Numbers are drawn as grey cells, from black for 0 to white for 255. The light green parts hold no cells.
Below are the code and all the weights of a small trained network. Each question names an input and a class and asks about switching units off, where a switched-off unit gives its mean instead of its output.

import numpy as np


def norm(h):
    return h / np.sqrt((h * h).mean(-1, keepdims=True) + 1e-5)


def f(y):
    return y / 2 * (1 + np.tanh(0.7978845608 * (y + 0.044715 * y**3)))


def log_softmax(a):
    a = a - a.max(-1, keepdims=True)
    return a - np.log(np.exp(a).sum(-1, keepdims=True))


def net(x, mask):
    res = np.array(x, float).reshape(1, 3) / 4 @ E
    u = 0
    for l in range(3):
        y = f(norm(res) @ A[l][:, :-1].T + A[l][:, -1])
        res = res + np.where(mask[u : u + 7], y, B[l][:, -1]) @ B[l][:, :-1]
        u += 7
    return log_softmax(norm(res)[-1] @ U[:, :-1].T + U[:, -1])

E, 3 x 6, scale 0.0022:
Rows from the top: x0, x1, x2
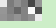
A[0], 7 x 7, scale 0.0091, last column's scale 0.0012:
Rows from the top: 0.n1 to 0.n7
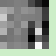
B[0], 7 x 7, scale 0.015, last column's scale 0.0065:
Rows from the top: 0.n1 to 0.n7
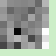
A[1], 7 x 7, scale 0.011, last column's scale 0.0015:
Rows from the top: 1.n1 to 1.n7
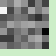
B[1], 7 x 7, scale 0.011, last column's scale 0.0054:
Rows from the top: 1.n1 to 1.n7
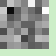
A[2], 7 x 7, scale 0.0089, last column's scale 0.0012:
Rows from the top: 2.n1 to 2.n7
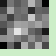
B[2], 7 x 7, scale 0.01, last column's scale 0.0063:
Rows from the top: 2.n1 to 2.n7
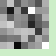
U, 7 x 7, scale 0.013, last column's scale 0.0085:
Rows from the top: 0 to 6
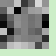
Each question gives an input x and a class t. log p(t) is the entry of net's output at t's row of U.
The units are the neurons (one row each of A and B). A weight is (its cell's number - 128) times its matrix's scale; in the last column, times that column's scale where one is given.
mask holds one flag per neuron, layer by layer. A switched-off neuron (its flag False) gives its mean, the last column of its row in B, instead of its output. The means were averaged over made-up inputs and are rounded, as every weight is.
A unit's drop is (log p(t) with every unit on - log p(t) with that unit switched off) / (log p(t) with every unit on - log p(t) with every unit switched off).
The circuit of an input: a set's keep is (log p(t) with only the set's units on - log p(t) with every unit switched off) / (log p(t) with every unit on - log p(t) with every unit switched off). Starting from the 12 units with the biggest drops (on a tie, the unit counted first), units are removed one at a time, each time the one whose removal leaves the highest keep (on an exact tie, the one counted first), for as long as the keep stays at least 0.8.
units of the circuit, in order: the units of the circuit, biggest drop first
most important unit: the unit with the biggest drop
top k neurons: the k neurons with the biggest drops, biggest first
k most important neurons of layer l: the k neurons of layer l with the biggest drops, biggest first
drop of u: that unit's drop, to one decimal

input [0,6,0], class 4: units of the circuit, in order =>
[0.n7 0.n5]
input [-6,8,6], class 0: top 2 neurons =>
[0.n5 0.n1]
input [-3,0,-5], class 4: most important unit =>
0.n6
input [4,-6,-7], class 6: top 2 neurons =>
[0.n6 0.n7]
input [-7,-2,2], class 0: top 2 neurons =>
[0.n6 0.n5]
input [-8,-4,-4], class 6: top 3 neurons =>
[0.n5 0.n7 1.n2]
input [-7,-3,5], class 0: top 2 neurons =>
[0.n5 1.n6]
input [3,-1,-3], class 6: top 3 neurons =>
[0.n6 0.n7 2.n7]
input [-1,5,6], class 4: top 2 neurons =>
[0.n6 0.n7]
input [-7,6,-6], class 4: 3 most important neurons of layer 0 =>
[0.n5 0.n7 0.n6]
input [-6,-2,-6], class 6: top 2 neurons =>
[0.n5 0.n7]
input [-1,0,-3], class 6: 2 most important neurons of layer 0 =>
[0.n5 0.n3]
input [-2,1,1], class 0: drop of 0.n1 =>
0.8
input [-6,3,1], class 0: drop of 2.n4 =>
0.0
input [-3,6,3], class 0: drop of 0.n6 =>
0.8
